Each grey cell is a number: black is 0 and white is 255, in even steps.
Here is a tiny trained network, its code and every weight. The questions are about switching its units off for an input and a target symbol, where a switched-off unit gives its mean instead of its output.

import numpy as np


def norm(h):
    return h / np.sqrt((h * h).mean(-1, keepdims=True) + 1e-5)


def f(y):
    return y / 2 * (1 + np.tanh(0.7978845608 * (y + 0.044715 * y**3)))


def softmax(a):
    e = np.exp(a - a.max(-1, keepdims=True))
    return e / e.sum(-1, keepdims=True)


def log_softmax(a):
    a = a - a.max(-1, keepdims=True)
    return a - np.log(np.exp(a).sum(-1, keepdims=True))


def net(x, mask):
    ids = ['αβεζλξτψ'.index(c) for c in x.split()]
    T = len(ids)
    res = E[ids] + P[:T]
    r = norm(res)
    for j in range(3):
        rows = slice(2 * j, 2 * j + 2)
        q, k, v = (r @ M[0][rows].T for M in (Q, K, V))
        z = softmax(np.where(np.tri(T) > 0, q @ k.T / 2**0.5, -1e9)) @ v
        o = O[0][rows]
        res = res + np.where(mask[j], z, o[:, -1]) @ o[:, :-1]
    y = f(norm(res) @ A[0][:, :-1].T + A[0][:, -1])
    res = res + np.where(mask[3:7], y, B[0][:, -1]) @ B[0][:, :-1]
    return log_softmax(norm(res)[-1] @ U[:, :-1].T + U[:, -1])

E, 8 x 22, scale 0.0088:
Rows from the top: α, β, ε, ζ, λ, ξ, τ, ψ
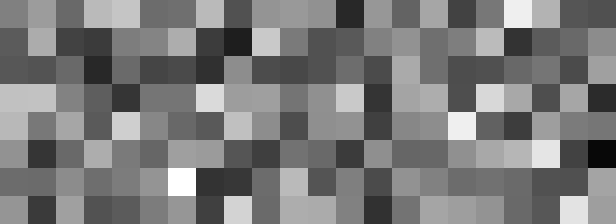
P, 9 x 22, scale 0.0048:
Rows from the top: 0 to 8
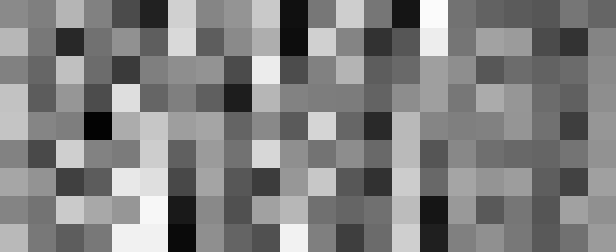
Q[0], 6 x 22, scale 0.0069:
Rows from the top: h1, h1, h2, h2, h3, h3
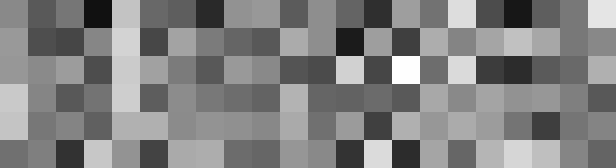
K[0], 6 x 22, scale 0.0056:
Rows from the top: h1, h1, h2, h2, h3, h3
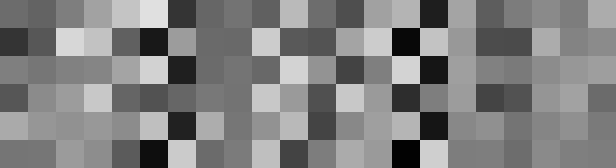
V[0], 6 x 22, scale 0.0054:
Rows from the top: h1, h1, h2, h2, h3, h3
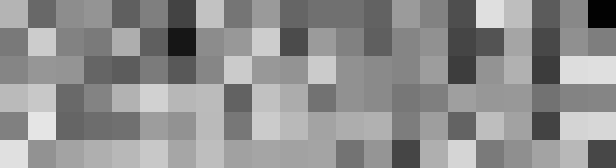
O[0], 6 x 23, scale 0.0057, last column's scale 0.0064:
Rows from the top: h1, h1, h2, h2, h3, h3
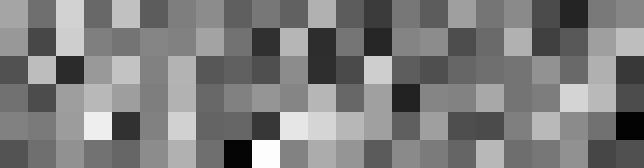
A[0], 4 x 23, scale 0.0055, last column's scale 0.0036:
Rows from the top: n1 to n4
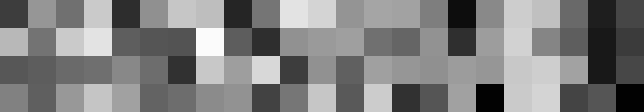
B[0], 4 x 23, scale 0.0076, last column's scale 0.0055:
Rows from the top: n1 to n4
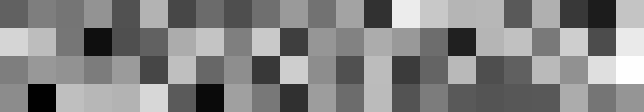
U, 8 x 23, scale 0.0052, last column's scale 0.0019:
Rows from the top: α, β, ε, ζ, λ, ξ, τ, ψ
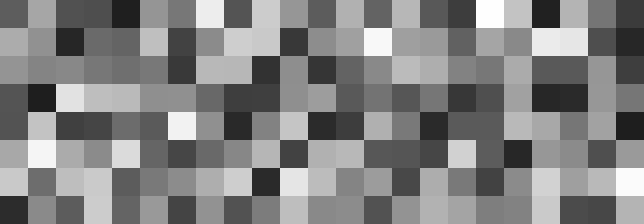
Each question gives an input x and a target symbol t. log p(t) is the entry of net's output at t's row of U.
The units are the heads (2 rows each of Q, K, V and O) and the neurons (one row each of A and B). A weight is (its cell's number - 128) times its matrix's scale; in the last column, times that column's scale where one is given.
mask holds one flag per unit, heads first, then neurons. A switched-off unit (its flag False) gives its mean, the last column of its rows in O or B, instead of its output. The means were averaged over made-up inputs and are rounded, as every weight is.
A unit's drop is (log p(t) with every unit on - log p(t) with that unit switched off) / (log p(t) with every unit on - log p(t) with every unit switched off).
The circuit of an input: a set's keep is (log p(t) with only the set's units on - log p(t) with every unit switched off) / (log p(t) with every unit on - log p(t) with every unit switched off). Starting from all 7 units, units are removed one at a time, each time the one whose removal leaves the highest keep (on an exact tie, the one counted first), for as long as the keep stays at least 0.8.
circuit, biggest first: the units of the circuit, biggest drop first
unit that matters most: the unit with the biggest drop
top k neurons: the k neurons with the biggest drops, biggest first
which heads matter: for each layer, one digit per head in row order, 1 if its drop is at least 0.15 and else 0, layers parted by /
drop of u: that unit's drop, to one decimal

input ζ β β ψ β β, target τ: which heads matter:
001
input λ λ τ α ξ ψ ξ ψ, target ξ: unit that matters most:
h1
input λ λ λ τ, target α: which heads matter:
100
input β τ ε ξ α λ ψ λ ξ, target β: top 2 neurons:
(n2 n4)
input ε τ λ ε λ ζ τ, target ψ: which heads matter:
001
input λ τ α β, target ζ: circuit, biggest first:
(h3 n2 h2)
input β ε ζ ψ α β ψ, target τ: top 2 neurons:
(n2 n1)
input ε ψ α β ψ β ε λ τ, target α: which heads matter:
101
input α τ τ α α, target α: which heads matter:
101
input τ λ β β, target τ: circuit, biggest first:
(h3 h2)
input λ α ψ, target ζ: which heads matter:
110
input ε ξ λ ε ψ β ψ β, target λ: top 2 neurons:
(n1 n4)
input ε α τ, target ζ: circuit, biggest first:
(n2 h3)
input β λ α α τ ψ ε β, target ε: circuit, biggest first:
(h3)
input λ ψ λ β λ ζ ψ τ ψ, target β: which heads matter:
100
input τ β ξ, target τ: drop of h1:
0.6
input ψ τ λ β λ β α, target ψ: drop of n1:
0.5
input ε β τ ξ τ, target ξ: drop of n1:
0.0
